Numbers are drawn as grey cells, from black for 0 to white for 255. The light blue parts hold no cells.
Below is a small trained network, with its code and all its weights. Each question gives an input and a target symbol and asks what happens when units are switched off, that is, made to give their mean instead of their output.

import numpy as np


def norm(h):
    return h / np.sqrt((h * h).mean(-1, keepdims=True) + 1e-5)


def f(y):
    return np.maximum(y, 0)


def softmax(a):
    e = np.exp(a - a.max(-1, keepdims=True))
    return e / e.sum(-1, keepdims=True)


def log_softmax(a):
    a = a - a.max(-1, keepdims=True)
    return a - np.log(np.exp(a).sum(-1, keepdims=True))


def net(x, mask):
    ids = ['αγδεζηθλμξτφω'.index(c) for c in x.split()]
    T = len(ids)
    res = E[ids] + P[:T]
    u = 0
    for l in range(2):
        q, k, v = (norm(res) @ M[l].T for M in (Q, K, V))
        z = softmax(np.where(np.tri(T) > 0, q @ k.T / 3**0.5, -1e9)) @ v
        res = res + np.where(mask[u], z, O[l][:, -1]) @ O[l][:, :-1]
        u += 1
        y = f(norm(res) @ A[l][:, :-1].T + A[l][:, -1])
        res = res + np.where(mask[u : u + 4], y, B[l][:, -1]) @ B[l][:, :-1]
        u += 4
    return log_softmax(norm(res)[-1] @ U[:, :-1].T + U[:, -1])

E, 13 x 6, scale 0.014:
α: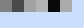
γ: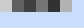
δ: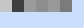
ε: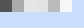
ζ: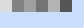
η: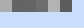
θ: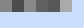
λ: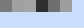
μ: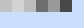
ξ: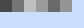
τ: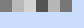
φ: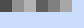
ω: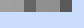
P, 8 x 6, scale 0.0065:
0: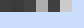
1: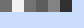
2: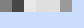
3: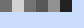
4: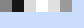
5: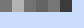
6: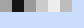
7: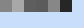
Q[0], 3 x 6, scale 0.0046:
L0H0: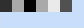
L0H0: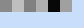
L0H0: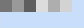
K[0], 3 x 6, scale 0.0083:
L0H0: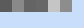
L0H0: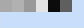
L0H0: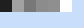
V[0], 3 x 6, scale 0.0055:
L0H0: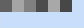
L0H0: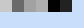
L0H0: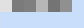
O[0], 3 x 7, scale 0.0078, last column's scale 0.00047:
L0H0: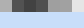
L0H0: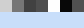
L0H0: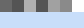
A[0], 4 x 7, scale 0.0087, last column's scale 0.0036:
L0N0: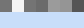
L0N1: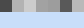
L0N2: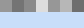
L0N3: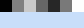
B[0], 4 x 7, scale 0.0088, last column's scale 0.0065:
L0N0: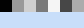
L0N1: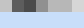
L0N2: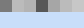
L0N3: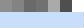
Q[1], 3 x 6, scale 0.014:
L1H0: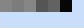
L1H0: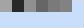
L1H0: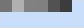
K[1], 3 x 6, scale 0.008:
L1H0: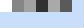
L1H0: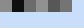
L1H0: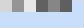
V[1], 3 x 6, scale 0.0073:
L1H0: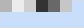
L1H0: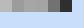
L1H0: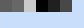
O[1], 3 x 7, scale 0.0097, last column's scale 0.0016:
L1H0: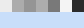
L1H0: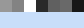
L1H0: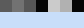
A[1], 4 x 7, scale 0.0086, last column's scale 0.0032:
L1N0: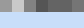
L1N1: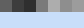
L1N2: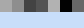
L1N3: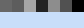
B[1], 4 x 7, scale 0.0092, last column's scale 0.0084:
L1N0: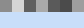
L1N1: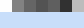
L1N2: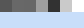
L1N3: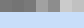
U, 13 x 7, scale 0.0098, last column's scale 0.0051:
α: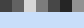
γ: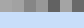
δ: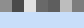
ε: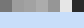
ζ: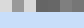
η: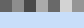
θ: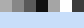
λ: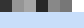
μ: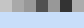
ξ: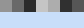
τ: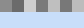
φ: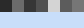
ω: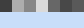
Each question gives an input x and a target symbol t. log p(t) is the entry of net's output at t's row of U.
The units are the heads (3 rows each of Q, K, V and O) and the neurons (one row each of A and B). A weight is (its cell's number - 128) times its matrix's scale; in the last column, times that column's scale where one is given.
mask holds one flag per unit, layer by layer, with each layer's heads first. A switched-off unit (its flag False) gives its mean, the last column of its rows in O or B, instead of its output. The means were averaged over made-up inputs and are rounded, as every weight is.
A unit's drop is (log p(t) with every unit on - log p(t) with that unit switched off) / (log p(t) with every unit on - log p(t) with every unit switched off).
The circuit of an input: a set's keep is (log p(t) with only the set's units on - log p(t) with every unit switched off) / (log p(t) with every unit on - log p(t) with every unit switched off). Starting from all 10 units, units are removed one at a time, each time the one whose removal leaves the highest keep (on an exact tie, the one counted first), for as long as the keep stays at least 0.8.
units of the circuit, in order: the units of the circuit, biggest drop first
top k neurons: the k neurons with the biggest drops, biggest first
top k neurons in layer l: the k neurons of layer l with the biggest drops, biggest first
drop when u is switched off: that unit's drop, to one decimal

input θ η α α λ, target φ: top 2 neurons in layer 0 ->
L0N3; L0N1
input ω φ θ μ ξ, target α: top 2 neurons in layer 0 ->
L0N3; L0N2
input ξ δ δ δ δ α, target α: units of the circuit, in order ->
L1H0; L0H0
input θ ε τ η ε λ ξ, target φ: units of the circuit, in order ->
L1H0; L0N1; L0N3
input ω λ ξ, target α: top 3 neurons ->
L0N3; L0N2; L0N0
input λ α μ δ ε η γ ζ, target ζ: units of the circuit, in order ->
L1H0
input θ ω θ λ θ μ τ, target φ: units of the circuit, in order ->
L1H0; L0N3; L0H0
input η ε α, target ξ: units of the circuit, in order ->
L1H0; L0H0; L0N1; L0N3
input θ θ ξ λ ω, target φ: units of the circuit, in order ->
L1H0; L0N1; L0N3; L0H0
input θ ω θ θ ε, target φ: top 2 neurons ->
L0N1; L0N3
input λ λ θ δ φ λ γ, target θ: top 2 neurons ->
L0N2; L0N1
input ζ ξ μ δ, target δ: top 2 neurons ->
L1N2; L1N3
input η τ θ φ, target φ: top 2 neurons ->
L0N0; L0N3
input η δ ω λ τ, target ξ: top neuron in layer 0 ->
L0N1
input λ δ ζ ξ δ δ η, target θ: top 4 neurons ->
L0N2; L0N1; L0N3; L0N0
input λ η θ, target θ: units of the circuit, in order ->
L1H0; L0N1; L0N2
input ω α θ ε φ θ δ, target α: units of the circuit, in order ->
L1H0; L0H0; L0N3; L0N2
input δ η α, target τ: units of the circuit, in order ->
L0H0; L1N2
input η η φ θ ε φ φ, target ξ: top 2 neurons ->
L0N3; L0N1
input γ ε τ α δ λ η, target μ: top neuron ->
L1N1
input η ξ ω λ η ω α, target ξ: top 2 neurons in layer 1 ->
L1N2; L1N1
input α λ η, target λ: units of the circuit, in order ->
L1H0; L0H0; L0N1
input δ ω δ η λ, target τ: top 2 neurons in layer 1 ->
L1N2; L1N1
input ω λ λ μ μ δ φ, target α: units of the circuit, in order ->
L1H0; L0N3; L0H0; L0N2
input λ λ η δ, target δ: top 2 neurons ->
L0N2; L0N1
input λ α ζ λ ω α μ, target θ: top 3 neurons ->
L0N1; L0N2; L0N3
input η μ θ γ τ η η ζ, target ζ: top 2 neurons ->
L0N1; L0N3
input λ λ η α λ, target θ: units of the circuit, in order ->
L1H0
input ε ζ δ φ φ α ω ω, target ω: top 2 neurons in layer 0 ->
L0N2; L0N0
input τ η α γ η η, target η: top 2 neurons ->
L1N2; L0N1
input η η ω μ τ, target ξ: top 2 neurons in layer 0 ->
L0N1; L0N0
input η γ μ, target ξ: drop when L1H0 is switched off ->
0.8
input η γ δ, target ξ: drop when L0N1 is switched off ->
0.3
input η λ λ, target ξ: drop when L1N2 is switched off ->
0.0
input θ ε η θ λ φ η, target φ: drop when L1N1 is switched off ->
-0.1
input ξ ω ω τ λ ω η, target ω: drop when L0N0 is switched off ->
0.1
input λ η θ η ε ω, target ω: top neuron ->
L0N0
